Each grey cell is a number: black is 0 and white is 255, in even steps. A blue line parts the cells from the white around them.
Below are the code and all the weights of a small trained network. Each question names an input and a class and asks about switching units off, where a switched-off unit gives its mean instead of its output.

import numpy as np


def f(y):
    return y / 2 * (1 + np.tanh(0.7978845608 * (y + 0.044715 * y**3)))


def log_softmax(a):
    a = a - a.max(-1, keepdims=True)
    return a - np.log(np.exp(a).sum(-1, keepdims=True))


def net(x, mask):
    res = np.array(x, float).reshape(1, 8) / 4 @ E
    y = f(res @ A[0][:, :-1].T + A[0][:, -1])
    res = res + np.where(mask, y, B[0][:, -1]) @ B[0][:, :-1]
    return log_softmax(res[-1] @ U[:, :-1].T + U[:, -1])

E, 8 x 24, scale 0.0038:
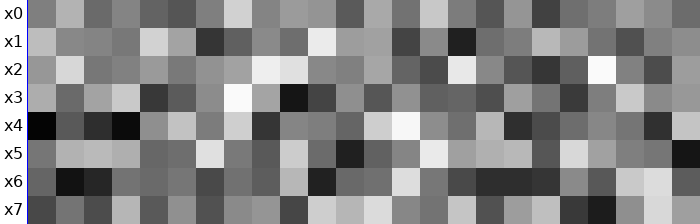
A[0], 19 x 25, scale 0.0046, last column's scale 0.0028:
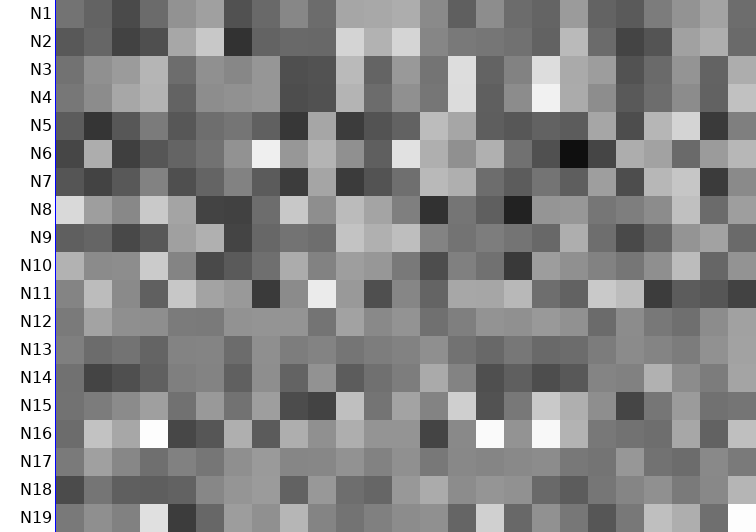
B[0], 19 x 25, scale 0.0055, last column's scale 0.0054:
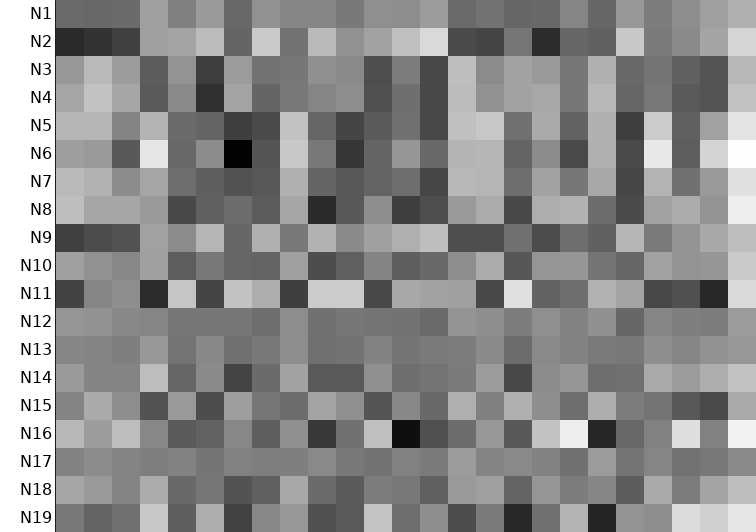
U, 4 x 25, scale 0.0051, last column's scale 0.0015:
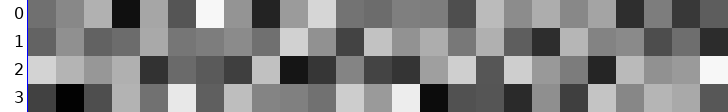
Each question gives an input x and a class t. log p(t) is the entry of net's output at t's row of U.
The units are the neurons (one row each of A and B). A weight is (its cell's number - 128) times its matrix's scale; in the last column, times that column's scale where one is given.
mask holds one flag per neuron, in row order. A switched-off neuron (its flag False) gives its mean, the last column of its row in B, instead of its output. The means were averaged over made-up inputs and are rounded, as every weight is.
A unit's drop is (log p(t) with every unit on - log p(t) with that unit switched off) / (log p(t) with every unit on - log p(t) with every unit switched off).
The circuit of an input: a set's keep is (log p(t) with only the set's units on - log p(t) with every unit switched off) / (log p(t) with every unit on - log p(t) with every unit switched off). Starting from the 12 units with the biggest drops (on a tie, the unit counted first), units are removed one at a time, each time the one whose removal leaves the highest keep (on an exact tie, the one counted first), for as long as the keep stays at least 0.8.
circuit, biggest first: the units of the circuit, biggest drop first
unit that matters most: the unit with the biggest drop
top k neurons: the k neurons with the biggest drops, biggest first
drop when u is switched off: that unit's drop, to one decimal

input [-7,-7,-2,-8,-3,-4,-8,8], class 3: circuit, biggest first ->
N2; N9
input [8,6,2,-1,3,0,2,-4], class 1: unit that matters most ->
N16
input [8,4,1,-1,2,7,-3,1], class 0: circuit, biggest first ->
N11; N5; N7
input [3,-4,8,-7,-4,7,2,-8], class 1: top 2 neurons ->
N6; N11
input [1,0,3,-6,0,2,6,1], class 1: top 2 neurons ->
N16; N8
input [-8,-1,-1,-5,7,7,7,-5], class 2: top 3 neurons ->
N5; N7; N14
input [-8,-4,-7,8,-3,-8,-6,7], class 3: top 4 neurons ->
N2; N9; N5; N7
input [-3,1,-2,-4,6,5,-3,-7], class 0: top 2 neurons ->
N11; N6
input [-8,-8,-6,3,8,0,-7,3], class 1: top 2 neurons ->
N16; N19
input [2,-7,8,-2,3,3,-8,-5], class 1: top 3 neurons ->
N11; N6; N8
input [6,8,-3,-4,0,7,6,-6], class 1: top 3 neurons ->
N11; N16; N8
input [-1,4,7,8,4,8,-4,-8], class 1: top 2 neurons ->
N6; N16
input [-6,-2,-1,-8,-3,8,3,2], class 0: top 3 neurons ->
N11; N6; N8
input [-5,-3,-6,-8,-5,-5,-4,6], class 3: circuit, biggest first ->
N2
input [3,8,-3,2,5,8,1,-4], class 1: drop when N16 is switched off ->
0.3
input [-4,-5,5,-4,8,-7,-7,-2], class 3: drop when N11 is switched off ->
-0.1
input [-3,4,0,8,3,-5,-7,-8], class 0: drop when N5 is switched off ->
0.1
